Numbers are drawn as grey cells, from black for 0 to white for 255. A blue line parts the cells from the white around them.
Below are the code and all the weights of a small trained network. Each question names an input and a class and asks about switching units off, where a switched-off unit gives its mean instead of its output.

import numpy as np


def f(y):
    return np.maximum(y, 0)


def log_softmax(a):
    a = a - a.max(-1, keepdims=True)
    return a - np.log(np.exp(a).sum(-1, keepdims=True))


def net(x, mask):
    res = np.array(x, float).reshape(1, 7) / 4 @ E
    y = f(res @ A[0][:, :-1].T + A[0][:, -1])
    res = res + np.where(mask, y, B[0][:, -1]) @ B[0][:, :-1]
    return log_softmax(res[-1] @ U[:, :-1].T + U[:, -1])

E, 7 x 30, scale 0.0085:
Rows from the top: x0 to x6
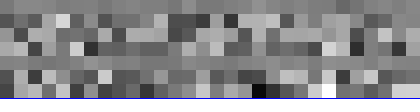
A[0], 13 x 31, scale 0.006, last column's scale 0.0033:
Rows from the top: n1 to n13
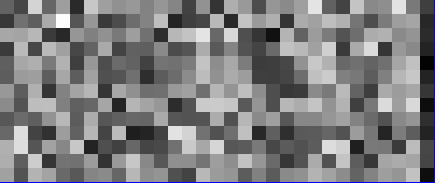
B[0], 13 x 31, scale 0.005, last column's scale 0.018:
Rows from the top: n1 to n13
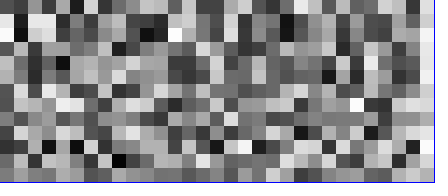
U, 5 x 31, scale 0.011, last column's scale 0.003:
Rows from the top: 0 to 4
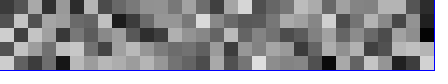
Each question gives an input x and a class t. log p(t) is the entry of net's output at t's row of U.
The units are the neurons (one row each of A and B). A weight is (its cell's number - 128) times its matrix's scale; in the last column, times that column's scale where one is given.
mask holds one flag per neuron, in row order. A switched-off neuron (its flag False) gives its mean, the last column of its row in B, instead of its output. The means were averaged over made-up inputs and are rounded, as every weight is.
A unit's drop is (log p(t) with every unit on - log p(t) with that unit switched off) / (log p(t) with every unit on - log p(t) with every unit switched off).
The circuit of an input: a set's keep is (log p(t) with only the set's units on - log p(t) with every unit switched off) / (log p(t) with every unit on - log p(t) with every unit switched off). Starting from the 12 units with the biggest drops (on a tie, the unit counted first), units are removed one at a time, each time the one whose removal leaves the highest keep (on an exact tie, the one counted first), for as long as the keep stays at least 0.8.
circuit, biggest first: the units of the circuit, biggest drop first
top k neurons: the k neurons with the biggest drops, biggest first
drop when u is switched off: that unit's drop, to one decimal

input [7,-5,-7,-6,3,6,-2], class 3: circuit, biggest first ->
(n10)
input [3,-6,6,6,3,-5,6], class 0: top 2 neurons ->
(n11, n10)
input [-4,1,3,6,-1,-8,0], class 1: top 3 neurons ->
(n12, n7, n1)
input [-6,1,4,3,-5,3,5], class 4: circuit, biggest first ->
(n5, n6)
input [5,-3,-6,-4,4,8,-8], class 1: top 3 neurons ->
(n6, n5, n4)
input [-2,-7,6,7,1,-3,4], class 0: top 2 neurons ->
(n11, n2)
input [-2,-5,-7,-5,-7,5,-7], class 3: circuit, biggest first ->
(n6, n10)
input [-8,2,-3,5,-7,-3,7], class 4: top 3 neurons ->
(n6, n5, n1)
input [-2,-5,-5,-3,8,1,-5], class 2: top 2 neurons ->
(n6, n5)
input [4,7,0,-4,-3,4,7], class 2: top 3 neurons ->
(n2, n9, n11)
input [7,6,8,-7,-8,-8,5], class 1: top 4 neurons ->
(n12, n7, n11, n10)
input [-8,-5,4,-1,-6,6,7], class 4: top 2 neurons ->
(n5, n6)
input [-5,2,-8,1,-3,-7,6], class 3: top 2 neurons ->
(n10, n4)
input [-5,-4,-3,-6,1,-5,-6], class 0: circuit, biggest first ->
(n6)
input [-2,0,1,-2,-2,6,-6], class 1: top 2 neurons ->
(n6, n5)
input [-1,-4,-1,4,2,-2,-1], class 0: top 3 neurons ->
(n11, n2, n9)
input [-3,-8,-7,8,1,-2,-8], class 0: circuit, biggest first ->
(n11, n6)
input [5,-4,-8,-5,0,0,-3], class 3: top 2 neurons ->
(n10, n11)
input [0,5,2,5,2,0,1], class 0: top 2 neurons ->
(n11, n3)
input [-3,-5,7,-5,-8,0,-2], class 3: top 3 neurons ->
(n8, n11, n2)
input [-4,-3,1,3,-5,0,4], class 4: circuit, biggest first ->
(n6, n5)
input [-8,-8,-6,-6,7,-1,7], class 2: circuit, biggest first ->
(n3)
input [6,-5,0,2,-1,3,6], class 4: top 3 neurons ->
(n5, n6, n2)
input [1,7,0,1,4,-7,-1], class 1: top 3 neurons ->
(n12, n7, n3)
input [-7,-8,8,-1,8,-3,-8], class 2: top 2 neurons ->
(n3, n10)
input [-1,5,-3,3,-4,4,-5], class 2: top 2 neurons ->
(n6, n5)
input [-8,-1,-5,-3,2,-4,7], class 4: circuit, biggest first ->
(n6)
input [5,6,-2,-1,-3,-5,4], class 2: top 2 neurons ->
(n2, n4)
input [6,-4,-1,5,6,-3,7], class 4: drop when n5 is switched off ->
0.7
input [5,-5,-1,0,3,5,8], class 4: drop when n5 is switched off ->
0.5
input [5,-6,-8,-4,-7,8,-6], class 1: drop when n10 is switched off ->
0.0
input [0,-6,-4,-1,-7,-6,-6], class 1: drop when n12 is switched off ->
0.3
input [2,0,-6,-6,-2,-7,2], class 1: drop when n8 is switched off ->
0.1
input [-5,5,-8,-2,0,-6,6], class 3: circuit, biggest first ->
(n10)
